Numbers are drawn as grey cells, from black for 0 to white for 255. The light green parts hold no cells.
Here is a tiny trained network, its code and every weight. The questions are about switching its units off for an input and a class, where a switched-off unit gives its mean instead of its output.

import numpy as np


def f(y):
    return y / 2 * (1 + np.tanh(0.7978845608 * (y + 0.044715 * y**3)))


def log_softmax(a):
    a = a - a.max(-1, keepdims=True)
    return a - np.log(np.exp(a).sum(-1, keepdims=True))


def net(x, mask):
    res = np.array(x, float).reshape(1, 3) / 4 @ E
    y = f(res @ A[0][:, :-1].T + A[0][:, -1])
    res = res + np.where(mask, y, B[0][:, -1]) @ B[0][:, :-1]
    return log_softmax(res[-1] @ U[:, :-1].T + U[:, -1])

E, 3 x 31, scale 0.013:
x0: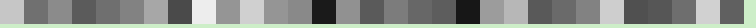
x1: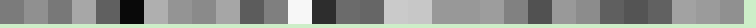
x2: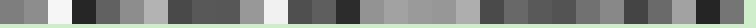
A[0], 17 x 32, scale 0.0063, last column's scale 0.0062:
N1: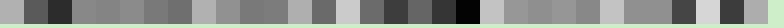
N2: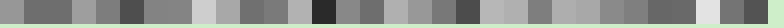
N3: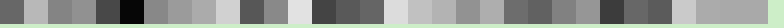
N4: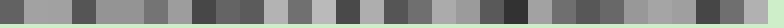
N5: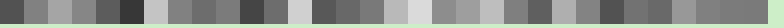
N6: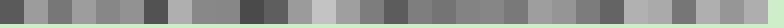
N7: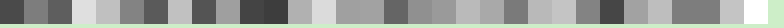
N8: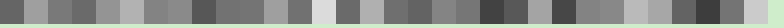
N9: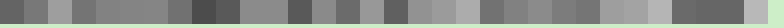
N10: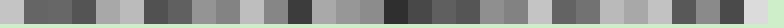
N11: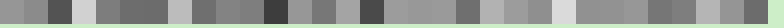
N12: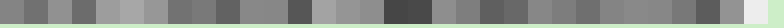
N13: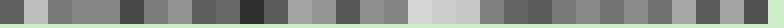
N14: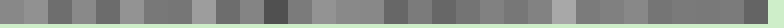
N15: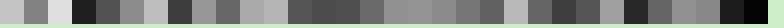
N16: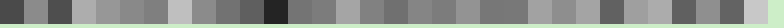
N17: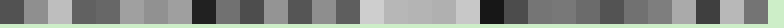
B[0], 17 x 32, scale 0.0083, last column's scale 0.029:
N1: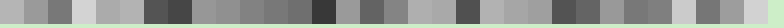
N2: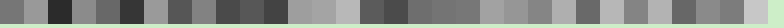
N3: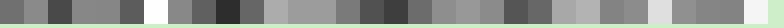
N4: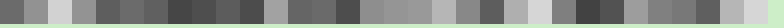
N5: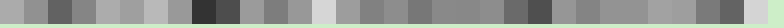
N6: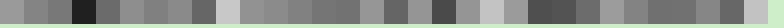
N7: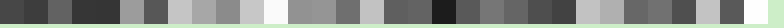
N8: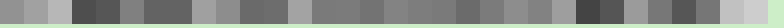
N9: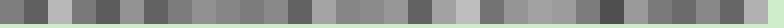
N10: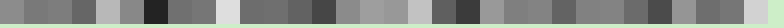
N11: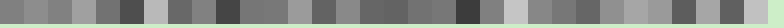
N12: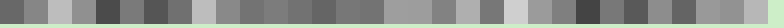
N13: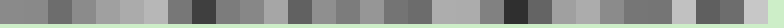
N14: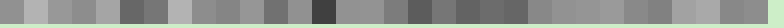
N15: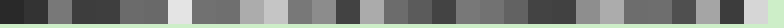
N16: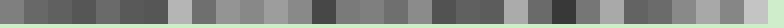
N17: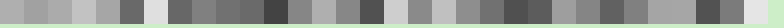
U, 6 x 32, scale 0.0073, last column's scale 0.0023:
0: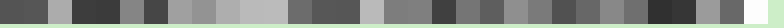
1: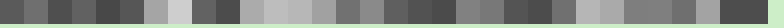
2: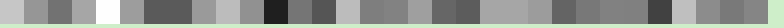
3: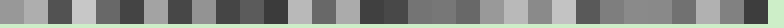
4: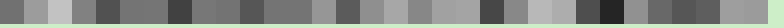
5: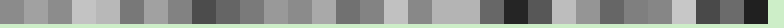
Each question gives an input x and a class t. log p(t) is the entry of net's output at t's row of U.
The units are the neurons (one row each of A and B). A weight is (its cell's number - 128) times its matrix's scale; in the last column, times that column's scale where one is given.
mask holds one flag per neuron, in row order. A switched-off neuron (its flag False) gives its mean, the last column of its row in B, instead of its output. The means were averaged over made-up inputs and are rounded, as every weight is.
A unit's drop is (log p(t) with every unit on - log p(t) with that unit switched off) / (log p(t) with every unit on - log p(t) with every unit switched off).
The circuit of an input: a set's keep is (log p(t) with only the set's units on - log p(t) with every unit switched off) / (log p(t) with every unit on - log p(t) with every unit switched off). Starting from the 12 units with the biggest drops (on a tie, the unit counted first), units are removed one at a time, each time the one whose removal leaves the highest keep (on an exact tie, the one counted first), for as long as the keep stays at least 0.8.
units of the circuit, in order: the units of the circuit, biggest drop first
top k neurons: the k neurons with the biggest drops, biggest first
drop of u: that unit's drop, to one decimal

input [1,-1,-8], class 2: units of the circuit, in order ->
(N1)
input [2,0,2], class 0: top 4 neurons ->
(N3, N5, N17, N2)
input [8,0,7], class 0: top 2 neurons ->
(N3, N5)
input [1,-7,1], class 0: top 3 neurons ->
(N17, N10, N3)
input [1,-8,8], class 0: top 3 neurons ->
(N15, N10, N3)
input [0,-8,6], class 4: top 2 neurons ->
(N7, N4)
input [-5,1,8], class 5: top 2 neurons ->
(N17, N13)
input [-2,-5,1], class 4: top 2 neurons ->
(N15, N7)
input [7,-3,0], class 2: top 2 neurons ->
(N7, N1)
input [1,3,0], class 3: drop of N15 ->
0.6
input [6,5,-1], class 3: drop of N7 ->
0.1
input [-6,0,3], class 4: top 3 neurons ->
(N4, N3, N8)
